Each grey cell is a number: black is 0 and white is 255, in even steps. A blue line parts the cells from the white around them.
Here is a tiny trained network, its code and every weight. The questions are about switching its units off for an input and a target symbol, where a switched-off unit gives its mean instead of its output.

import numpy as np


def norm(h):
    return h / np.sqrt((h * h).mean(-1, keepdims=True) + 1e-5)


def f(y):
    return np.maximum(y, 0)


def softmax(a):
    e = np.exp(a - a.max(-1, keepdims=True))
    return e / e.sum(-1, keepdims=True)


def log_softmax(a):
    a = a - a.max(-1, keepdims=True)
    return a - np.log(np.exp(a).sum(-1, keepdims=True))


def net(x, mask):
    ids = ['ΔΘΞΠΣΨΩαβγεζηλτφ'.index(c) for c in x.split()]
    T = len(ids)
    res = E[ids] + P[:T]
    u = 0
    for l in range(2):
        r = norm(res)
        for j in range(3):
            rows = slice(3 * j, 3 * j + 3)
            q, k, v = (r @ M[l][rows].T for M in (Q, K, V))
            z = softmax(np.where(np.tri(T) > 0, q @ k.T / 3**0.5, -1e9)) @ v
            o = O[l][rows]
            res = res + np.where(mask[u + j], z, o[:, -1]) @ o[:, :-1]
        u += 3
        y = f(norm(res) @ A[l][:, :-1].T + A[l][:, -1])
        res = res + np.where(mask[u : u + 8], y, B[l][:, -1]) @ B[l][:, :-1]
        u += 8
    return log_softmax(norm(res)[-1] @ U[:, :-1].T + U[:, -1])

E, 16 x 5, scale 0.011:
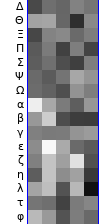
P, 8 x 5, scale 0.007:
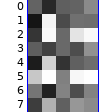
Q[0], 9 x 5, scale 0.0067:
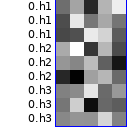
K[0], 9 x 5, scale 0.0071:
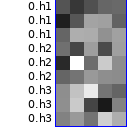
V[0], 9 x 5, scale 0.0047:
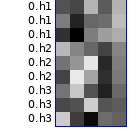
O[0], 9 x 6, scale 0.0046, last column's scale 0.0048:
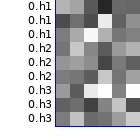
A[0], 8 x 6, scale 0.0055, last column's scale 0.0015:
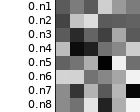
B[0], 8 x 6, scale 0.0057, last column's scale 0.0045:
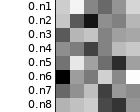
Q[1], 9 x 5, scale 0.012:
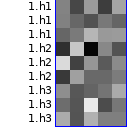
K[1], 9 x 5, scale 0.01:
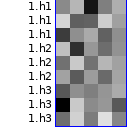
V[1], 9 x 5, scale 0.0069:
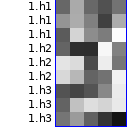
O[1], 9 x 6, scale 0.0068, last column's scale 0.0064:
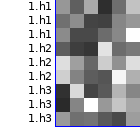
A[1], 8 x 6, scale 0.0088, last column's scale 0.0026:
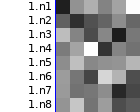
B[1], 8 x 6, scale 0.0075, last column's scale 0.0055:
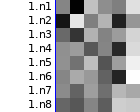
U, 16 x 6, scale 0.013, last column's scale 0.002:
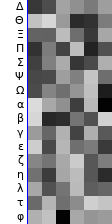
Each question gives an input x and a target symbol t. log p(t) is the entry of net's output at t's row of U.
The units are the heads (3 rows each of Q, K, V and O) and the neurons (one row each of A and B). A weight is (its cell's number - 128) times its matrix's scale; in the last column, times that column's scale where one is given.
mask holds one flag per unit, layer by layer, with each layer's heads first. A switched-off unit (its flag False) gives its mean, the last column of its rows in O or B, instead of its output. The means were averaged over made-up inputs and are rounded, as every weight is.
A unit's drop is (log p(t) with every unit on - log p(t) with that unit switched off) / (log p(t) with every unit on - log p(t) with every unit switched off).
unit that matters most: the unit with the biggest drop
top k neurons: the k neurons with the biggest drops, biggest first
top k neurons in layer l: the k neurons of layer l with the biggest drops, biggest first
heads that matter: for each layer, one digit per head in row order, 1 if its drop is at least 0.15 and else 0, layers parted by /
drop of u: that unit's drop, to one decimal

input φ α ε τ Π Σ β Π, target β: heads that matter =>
000 / 001
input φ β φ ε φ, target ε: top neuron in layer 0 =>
(0.n2)
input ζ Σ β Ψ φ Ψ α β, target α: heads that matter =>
000 / 010
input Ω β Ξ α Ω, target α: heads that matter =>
101 / 010
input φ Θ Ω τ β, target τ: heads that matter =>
011 / 001
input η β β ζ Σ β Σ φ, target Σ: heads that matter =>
000 / 010
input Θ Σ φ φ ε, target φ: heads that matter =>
100 / 010
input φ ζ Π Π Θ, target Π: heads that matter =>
011 / 010
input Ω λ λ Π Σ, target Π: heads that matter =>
100 / 010
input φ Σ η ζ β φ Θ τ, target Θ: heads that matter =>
001 / 010
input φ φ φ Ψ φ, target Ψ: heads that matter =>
011 / 001
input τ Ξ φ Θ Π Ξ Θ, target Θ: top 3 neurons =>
(0.n5, 1.n4, 0.n8)
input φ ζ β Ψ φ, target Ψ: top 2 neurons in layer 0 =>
(0.n6, 0.n3)
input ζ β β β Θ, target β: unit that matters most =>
1.h3
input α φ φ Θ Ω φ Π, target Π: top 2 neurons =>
(0.n6, 1.n2)
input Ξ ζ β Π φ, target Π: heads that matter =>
001 / 011
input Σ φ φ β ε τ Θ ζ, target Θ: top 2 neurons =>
(1.n4, 0.n7)
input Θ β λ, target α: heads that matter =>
100 / 010
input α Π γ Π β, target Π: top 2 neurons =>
(0.n6, 0.n5)
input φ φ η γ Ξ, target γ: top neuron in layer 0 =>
(0.n6)
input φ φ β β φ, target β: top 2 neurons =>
(0.n6, 1.n3)
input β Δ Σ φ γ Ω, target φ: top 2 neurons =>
(0.n3, 1.n6)
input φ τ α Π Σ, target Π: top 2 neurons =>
(0.n6, 1.n2)
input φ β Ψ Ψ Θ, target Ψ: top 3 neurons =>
(0.n6, 1.n1, 0.n3)
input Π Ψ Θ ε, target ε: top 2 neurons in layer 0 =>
(0.n2, 0.n8)
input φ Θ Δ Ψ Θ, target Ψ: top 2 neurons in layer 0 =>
(0.n6, 0.n3)
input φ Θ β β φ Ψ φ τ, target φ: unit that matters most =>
1.h2
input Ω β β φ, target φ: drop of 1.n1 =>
0.0
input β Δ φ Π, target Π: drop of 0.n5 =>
0.1
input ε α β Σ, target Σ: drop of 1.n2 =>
0.2
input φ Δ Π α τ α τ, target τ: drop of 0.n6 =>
0.2
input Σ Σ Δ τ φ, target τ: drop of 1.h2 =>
0.1
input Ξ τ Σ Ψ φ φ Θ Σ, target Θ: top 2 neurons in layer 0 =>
(0.n1, 0.n8)
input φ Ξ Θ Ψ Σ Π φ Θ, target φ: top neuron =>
(0.n4)
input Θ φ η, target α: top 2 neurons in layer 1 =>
(1.n6, 1.n8)
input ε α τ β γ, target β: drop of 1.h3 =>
0.8
